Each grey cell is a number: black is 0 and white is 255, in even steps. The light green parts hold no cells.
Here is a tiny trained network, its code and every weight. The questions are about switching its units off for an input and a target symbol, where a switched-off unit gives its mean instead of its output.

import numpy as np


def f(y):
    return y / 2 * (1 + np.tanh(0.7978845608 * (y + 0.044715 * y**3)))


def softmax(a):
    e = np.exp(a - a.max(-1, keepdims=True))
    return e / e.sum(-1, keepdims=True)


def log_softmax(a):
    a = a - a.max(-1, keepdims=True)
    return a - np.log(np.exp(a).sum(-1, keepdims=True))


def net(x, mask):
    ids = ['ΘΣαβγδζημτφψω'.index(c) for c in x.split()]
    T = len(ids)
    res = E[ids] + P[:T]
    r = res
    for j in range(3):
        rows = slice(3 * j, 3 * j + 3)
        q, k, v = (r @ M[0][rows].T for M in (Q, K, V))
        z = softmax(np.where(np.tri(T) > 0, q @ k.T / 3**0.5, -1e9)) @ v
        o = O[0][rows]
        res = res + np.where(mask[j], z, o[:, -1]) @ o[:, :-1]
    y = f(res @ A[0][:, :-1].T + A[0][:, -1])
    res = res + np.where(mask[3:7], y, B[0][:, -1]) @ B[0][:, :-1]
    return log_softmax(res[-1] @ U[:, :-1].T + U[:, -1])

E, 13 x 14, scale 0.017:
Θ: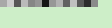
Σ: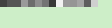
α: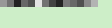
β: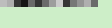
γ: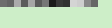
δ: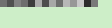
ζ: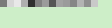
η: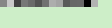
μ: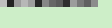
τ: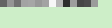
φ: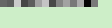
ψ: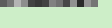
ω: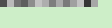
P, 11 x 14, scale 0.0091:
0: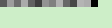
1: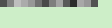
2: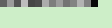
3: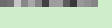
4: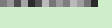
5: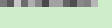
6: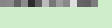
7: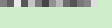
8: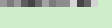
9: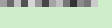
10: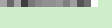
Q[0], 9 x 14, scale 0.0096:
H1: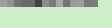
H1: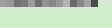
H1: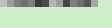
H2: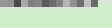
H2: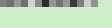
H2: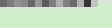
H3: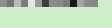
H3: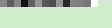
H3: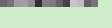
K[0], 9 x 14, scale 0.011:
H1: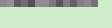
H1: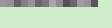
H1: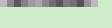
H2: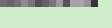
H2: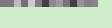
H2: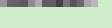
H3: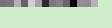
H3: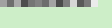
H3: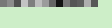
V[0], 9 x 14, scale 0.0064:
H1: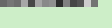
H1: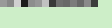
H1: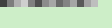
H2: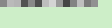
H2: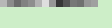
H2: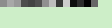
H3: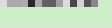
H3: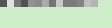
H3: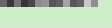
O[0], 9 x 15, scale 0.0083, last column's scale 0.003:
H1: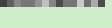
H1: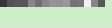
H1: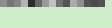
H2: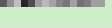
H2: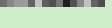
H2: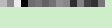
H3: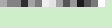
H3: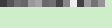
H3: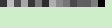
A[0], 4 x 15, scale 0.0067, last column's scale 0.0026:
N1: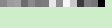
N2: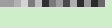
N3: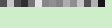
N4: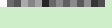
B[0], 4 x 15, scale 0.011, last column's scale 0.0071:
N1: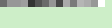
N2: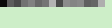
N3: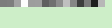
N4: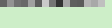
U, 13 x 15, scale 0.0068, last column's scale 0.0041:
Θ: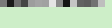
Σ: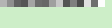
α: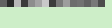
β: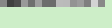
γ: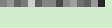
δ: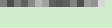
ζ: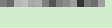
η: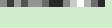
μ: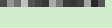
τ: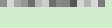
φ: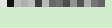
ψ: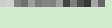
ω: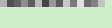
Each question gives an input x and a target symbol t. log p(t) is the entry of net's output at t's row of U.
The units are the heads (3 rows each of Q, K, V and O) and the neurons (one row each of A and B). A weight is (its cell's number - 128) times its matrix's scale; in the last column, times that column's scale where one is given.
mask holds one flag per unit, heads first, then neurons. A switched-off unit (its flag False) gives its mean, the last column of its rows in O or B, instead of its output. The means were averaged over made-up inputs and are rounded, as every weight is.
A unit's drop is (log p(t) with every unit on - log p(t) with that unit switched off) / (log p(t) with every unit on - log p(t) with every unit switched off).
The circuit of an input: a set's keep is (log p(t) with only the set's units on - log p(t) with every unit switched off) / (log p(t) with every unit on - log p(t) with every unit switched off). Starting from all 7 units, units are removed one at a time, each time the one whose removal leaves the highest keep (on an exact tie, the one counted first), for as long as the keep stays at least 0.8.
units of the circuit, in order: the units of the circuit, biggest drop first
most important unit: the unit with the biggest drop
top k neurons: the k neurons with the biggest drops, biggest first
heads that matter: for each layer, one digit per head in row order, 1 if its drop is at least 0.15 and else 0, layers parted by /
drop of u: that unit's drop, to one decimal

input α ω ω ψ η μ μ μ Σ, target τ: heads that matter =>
011
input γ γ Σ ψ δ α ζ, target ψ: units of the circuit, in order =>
[H3, H2, N1]
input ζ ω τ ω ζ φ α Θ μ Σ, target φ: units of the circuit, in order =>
[H3, H2]
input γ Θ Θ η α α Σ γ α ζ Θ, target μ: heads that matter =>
011
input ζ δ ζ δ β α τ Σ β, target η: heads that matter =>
001
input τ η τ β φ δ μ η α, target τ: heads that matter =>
001
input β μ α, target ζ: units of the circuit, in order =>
[H2, N3, H3]
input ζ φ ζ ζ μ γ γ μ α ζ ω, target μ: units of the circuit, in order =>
[H3, H2]
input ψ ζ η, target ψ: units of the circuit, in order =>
[H1, H2]
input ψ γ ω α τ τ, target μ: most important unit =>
H3
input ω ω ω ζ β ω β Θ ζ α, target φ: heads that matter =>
001
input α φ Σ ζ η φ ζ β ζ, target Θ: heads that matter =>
011
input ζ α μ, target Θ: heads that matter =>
110
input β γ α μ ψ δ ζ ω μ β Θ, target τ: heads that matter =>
111
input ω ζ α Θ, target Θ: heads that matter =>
101
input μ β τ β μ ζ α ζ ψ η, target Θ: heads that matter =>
011
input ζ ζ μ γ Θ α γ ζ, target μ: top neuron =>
[N2]
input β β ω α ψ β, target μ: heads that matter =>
101
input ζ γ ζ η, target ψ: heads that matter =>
110
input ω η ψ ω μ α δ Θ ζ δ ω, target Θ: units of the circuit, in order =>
[H3]
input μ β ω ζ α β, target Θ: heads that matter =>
001
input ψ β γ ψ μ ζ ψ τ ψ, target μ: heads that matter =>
101
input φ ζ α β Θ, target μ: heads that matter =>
011
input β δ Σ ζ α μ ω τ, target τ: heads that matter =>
111
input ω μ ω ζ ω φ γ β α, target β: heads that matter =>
111
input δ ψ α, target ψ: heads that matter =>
001
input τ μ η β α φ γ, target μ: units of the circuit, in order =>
[H3]
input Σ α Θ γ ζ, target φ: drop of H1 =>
0.0
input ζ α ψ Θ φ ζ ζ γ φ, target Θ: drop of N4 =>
0.1
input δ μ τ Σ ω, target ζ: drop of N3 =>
0.7
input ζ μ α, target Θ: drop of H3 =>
0.5
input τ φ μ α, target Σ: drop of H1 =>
0.5
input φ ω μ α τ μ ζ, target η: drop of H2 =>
0.4
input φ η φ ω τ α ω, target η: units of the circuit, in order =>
[H3]
